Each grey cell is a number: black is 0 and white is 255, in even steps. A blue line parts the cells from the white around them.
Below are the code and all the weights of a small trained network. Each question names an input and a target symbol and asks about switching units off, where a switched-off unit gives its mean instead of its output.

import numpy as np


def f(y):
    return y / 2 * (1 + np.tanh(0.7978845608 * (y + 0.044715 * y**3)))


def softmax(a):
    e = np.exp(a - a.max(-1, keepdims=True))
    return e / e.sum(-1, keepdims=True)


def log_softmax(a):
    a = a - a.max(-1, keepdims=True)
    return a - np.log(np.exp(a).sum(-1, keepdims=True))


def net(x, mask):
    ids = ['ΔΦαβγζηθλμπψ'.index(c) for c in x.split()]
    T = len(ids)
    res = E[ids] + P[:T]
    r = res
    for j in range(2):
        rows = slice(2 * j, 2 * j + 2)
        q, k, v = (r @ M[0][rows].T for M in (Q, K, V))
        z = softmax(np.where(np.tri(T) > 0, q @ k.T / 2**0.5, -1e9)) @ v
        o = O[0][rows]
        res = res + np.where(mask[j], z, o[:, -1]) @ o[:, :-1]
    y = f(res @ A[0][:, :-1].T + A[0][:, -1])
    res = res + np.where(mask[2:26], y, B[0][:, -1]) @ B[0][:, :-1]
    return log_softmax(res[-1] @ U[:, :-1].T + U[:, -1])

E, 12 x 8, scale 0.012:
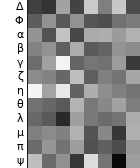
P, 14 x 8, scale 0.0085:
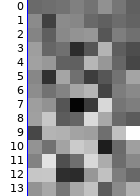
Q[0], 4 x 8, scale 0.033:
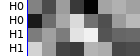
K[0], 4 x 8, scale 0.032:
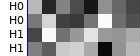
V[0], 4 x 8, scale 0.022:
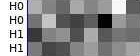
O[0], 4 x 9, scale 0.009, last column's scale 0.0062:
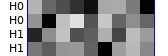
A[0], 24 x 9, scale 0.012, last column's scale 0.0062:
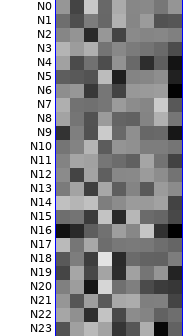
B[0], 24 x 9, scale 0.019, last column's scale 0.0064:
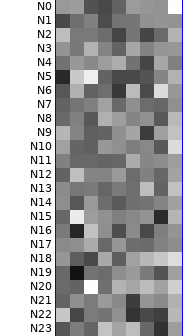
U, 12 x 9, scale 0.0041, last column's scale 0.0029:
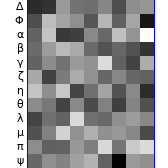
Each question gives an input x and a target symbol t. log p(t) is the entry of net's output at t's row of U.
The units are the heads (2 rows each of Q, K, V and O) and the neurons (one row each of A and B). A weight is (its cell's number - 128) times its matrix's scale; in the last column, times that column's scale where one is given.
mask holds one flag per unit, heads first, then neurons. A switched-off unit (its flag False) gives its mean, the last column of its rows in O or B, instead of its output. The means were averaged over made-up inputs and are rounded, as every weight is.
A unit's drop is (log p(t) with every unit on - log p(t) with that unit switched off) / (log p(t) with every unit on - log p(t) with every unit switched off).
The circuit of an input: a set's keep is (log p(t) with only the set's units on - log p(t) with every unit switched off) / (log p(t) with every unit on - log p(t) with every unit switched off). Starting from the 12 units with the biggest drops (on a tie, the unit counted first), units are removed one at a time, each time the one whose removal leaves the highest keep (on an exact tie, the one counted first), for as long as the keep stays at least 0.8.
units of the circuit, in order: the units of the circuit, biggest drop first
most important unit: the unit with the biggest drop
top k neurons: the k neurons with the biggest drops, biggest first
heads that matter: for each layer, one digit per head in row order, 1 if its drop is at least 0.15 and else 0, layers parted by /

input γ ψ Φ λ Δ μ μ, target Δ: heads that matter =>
11
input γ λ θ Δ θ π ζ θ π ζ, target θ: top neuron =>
(N6)
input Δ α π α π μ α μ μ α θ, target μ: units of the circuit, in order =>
(N20; H1; H0)
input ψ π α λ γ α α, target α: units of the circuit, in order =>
(N0; N16)
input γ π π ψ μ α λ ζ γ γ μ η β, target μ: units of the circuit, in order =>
(H0; N20; H1)
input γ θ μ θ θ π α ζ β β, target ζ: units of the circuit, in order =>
(H1; N22)
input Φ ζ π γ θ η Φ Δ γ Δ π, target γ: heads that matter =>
11
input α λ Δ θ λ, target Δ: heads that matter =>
11
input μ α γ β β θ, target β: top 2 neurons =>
(N5; N15)
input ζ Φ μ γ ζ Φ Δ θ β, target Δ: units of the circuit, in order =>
(H1; N19; H0)
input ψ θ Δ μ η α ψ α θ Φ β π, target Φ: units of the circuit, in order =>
(H0; N5; N15; N18)
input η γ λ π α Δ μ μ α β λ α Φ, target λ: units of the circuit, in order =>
(H1; N18; H0; N8)
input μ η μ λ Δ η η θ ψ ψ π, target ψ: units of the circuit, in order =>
(H0; N9)
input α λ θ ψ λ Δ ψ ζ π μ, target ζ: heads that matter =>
01
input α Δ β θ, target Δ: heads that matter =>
11
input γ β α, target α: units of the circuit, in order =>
(N0; N12; N21; H0)
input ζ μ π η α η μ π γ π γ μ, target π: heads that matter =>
10
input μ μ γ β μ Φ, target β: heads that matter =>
11
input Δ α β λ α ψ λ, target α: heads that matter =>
10
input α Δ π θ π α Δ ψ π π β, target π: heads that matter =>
10
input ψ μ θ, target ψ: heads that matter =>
11
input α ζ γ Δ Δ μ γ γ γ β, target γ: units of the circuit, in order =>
(H1; N15; H0)
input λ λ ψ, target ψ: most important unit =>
N4
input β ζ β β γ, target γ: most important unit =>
N23
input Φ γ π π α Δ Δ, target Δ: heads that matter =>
00
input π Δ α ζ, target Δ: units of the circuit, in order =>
(H1; N19)
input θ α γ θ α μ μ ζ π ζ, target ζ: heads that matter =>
01
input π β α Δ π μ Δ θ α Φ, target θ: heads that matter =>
11
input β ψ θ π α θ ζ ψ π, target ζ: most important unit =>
H1
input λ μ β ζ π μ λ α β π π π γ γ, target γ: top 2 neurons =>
(N23; N18)
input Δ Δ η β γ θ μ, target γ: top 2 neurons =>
(N15; N19)
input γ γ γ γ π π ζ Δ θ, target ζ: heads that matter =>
11
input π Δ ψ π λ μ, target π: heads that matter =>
10
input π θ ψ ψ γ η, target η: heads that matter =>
00
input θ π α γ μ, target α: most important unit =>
H0
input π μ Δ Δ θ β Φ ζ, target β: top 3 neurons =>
(N5; N15; N22)
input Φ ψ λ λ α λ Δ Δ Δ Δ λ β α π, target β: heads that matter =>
10
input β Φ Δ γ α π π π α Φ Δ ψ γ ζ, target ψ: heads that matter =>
11
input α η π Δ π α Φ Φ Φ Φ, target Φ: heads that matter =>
10
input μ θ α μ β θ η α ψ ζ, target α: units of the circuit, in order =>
(H0)
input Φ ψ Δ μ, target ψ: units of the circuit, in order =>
(H0; N9)
